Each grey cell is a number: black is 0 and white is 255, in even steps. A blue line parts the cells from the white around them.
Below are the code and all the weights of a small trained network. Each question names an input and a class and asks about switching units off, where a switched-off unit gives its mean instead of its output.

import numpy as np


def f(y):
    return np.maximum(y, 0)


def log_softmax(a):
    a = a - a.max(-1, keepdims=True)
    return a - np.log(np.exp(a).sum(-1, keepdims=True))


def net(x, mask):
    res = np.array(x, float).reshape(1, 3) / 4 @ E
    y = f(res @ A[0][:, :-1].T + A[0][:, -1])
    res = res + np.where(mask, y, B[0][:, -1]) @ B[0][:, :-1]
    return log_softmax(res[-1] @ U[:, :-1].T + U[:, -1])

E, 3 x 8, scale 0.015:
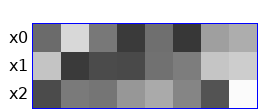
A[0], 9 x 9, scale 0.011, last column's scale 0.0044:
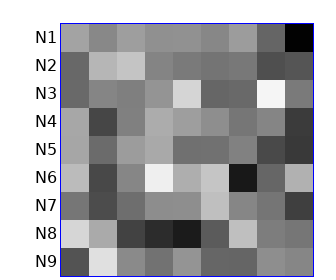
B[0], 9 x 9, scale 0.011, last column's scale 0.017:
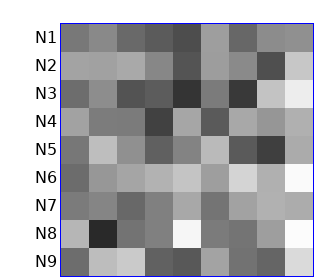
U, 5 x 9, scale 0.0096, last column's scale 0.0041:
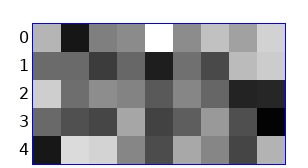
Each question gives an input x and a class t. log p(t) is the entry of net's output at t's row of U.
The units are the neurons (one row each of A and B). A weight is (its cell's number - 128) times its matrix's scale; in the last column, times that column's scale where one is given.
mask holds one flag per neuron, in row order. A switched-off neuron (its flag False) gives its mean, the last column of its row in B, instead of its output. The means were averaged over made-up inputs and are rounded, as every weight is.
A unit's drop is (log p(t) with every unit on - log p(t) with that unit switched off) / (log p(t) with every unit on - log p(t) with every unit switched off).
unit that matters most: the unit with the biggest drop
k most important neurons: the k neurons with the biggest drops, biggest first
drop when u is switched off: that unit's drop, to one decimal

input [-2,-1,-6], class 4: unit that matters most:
N5
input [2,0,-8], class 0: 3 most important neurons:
(N8 N9 N3)
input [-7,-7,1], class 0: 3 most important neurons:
(N6 N9 N3)
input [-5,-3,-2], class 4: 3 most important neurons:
(N8 N5 N1)
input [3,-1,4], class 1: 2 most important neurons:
(N3 N6)
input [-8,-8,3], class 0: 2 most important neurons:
(N6 N9)
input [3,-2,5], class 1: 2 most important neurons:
(N3 N6)
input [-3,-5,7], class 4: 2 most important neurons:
(N8 N6)
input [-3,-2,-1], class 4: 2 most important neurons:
(N8 N5)
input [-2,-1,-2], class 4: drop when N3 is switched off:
-0.1
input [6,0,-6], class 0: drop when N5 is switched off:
0.0
